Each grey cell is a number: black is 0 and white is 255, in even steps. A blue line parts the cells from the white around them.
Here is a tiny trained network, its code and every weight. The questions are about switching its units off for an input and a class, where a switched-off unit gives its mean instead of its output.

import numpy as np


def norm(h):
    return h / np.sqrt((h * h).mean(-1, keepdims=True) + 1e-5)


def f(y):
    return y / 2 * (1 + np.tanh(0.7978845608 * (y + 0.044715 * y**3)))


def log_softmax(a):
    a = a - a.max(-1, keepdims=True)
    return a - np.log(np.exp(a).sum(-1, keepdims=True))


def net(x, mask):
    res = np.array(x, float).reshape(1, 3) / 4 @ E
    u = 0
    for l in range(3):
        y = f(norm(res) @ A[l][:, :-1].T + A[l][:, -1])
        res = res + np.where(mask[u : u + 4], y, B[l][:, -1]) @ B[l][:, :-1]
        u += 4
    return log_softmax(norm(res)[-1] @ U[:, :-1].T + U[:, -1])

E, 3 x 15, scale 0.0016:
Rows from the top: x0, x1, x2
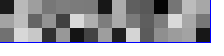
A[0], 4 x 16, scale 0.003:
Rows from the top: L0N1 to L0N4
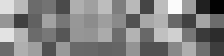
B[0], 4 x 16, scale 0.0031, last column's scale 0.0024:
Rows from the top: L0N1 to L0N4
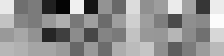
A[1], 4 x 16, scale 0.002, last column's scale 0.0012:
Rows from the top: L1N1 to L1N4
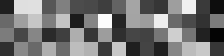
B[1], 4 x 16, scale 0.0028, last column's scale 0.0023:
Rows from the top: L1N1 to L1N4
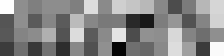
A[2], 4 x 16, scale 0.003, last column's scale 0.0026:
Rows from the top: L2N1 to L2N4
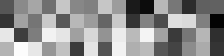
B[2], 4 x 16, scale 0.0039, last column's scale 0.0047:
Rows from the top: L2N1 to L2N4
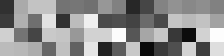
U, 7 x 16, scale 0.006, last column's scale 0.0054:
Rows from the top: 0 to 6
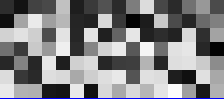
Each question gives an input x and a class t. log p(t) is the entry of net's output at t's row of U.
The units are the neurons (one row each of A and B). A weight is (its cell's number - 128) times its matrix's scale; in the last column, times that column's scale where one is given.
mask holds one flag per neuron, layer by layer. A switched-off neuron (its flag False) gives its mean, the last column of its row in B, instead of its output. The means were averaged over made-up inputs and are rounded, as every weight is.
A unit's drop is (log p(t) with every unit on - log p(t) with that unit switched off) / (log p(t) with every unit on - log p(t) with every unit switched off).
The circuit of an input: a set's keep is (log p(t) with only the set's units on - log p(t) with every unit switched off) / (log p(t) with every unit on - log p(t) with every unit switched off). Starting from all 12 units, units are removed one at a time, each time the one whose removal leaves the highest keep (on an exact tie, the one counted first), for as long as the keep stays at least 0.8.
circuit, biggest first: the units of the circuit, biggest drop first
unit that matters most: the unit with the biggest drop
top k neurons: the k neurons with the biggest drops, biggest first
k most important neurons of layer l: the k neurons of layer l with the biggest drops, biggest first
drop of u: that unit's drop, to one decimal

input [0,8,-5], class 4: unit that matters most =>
L2N2
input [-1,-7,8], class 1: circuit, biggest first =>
[L1N2; L2N4]
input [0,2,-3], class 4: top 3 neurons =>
[L1N4; L0N4; L0N1]
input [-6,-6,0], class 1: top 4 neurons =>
[L1N2; L1N1; L2N1; L0N4]
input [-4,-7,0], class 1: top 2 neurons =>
[L1N2; L1N1]
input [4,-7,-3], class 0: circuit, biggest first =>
[L2N3; L2N4]
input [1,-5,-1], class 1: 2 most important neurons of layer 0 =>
[L0N1; L0N4]
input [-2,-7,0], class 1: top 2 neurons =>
[L1N2; L1N1]
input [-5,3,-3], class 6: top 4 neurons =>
[L0N1; L0N3; L1N1; L0N4]
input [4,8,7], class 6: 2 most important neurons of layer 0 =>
[L0N1; L0N2]
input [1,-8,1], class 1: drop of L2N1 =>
0.1
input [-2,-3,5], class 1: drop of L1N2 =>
1.2
